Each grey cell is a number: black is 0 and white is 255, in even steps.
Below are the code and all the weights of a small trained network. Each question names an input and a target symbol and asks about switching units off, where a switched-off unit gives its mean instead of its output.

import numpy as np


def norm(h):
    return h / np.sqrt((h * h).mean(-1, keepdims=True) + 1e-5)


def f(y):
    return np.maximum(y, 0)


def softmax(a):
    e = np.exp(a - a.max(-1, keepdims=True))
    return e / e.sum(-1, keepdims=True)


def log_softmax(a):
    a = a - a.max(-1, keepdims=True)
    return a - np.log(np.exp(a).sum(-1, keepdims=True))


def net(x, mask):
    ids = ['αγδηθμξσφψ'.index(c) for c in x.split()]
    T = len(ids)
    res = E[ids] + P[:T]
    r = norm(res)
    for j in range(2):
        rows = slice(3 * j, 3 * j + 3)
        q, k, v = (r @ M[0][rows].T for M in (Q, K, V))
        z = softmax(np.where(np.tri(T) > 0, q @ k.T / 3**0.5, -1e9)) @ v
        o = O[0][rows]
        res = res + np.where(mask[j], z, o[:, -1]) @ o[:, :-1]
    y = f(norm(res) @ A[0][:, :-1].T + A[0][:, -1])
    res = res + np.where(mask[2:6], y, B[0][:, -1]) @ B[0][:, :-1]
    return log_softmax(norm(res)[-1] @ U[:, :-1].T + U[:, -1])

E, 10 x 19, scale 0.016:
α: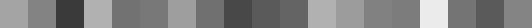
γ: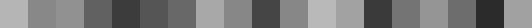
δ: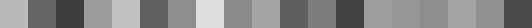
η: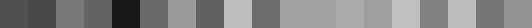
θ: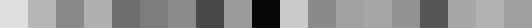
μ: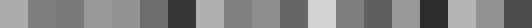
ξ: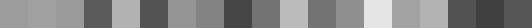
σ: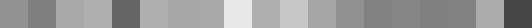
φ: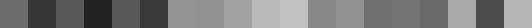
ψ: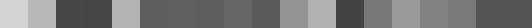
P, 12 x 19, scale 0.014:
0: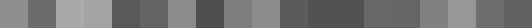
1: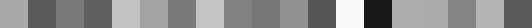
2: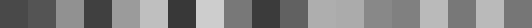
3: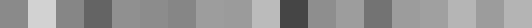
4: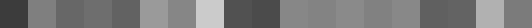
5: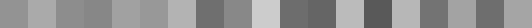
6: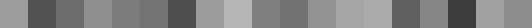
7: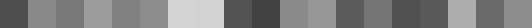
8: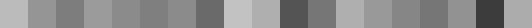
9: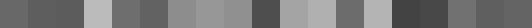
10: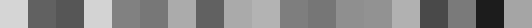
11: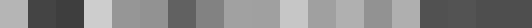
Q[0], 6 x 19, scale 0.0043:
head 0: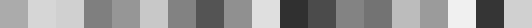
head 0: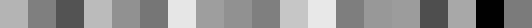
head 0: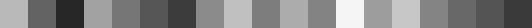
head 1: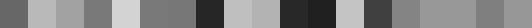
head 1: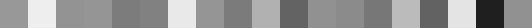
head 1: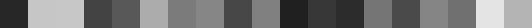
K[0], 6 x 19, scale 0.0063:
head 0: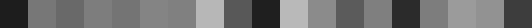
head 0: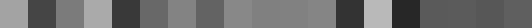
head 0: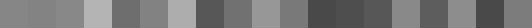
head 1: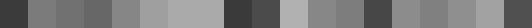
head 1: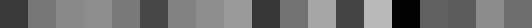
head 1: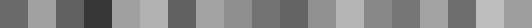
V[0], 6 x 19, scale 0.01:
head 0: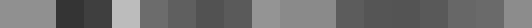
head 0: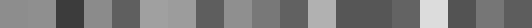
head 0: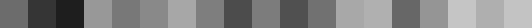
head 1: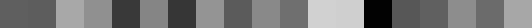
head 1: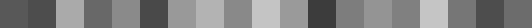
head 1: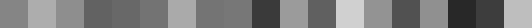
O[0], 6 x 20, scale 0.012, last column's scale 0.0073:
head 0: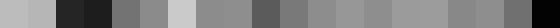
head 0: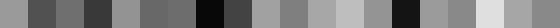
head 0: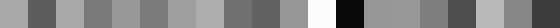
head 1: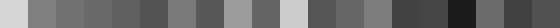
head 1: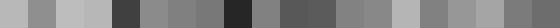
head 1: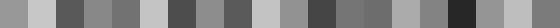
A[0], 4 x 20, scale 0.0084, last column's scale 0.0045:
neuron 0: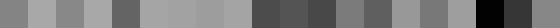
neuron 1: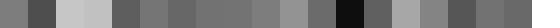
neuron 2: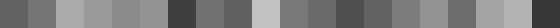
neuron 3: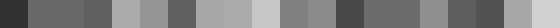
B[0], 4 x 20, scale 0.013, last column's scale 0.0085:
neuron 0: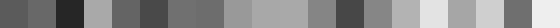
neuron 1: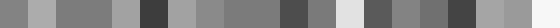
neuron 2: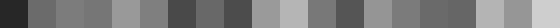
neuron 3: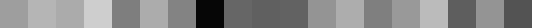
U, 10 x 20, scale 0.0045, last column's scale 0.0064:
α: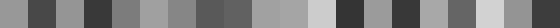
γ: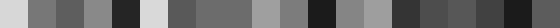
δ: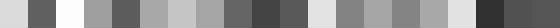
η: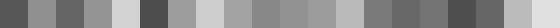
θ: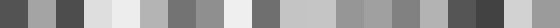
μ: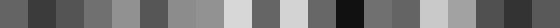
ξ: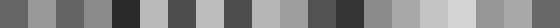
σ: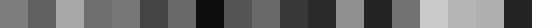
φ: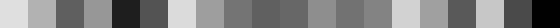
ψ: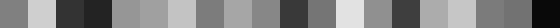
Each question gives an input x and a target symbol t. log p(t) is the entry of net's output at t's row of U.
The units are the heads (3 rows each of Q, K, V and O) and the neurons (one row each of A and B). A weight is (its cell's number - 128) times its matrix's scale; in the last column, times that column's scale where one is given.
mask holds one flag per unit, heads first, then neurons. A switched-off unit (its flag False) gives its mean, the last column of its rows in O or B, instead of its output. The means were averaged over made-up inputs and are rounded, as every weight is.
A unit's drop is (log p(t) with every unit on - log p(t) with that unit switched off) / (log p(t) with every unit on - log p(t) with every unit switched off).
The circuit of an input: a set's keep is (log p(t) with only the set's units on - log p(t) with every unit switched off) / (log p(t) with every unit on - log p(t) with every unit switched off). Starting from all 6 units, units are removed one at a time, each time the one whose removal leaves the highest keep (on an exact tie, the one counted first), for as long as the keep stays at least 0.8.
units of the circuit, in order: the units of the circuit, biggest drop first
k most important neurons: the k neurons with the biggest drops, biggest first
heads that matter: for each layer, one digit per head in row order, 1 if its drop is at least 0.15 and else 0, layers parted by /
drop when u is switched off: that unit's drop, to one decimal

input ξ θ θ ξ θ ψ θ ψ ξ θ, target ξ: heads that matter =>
01
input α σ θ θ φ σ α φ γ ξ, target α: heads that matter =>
10
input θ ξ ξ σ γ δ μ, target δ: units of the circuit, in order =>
(head 1; neuron 0; head 0)
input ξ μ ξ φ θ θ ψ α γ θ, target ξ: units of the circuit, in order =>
(head 1; head 0; neuron 1)
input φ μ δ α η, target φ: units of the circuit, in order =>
(head 1; head 0)
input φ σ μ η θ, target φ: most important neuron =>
(neuron 2)
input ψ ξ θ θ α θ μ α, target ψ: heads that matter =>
10
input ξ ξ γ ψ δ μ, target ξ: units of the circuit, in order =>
(head 1; neuron 3)
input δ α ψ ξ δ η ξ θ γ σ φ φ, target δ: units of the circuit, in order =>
(head 0; head 1)
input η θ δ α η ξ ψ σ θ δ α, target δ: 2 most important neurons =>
(neuron 0; neuron 2)
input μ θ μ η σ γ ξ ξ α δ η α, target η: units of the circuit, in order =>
(head 0; neuron 1)
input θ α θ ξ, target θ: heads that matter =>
01
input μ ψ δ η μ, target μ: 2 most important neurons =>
(neuron 3; neuron 0)
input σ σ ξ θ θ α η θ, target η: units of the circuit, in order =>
(head 0; neuron 1; neuron 3)
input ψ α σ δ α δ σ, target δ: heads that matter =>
01
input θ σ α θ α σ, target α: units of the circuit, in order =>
(head 0)
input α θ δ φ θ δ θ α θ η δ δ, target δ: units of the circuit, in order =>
(head 1; head 0; neuron 0)
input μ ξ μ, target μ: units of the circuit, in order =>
(head 0; head 1; neuron 0; neuron 3)
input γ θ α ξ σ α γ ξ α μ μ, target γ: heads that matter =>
11
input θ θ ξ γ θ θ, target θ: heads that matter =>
01
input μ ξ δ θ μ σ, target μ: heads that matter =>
01
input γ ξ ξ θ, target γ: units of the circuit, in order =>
(head 1; neuron 0)
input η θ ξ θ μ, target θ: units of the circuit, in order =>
(head 1)
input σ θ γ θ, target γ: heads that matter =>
01
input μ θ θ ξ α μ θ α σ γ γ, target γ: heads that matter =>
11
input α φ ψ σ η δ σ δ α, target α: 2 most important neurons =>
(neuron 3; neuron 1)
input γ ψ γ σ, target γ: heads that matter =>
01
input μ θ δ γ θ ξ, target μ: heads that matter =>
11
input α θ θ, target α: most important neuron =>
(neuron 1)
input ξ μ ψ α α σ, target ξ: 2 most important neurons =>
(neuron 1; neuron 3)
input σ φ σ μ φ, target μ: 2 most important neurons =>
(neuron 3; neuron 0)
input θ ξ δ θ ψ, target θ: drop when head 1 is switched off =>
0.8
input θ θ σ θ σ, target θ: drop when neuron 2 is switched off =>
0.0
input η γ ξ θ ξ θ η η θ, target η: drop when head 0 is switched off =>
0.8
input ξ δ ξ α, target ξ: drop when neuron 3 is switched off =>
0.1
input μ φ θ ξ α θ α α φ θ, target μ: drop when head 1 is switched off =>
0.2
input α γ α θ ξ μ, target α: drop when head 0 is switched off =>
0.6
